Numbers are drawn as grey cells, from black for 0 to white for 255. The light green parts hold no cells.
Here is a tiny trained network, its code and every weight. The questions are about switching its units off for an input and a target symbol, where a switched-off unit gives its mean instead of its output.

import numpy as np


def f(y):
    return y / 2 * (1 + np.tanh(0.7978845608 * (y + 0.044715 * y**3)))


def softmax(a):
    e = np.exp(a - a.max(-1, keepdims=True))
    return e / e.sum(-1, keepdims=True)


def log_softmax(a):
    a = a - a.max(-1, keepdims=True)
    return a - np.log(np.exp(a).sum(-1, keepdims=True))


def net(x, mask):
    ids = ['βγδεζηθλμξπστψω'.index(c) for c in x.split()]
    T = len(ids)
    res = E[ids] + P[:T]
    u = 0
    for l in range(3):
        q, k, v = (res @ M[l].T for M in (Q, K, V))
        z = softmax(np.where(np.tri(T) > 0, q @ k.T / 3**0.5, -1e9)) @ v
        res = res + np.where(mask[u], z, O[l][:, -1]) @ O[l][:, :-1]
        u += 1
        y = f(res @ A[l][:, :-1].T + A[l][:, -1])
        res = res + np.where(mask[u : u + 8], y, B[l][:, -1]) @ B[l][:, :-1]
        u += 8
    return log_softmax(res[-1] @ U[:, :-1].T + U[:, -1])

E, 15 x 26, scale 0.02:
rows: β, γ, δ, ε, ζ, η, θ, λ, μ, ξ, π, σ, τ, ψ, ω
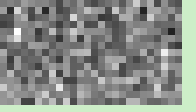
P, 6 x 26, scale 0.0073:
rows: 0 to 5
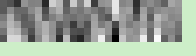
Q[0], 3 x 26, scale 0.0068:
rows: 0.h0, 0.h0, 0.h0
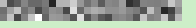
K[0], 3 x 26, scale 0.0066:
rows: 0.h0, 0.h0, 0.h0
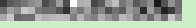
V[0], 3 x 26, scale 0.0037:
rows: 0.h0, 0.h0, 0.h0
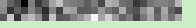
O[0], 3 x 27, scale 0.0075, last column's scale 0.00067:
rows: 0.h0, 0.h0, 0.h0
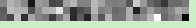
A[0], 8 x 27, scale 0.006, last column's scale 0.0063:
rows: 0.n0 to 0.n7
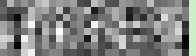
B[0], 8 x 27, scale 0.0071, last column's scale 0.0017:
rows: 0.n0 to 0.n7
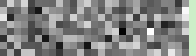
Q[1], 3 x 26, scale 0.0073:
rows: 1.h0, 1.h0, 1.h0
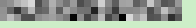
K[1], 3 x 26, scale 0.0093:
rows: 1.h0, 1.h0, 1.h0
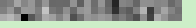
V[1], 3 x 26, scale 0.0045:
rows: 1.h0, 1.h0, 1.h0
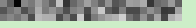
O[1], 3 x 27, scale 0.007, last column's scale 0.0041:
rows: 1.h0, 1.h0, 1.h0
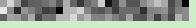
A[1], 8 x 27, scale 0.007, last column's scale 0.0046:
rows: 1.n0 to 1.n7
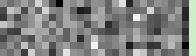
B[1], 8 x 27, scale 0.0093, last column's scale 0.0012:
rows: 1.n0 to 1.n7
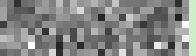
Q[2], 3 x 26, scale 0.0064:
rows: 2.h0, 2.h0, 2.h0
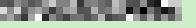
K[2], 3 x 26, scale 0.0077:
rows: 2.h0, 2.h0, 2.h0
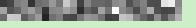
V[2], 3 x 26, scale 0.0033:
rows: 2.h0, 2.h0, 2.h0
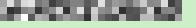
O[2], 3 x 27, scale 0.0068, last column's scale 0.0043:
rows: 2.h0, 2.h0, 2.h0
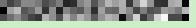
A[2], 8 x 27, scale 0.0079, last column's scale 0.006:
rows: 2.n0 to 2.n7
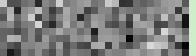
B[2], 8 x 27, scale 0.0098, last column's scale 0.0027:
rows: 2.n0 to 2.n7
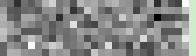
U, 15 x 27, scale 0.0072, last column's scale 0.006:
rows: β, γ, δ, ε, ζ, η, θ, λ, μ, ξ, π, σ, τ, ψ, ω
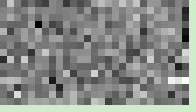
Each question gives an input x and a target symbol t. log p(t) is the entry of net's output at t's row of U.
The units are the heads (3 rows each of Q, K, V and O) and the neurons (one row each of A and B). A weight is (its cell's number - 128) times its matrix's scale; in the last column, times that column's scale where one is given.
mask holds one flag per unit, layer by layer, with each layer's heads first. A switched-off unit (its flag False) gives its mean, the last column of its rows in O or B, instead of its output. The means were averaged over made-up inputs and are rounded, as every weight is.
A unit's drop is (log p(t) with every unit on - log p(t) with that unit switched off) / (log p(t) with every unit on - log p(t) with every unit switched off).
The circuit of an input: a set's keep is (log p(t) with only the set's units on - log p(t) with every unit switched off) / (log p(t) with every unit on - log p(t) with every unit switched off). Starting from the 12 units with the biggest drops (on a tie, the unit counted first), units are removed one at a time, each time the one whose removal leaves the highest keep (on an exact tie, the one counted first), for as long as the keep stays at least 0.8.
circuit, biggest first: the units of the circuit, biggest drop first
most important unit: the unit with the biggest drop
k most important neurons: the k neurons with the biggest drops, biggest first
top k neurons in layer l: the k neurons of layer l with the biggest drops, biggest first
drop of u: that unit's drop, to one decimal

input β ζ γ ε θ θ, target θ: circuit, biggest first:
2.n6; 1.h0; 0.h0
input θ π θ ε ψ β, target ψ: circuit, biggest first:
0.h0; 1.h0; 1.n7; 0.n1
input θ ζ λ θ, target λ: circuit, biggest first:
1.n1; 1.h0
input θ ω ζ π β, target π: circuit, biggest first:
0.h0; 2.n1
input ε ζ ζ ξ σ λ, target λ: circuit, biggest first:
2.h0; 2.n0
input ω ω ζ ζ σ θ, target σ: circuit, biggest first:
2.n3; 2.h0; 0.n3
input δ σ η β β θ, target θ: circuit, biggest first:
0.h0; 2.n6; 1.h0
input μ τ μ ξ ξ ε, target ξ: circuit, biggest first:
1.n2; 1.h0
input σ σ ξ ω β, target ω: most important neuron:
1.n3
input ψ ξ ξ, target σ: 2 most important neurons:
0.n4; 2.n5
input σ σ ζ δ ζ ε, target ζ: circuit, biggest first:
1.h0; 1.n4; 2.n1
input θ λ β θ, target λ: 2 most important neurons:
1.n1; 0.n1
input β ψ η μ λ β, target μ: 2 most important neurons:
0.n0; 0.n2
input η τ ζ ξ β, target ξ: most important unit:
1.n2
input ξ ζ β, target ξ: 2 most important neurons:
1.n2; 0.n4
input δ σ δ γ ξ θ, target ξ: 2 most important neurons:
1.n2; 0.n0
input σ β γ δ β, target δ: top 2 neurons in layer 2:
2.n6; 2.n4
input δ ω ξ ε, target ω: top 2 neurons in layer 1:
1.n3; 1.n0
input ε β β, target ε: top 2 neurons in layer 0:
0.n7; 0.n2
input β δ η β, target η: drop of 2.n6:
0.2
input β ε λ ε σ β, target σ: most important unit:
0.n3
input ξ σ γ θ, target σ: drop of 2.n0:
0.1
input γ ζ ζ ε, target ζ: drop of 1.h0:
0.4
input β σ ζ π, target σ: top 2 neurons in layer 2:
2.n3; 2.n0
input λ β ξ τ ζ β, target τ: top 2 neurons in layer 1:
1.n7; 1.n0
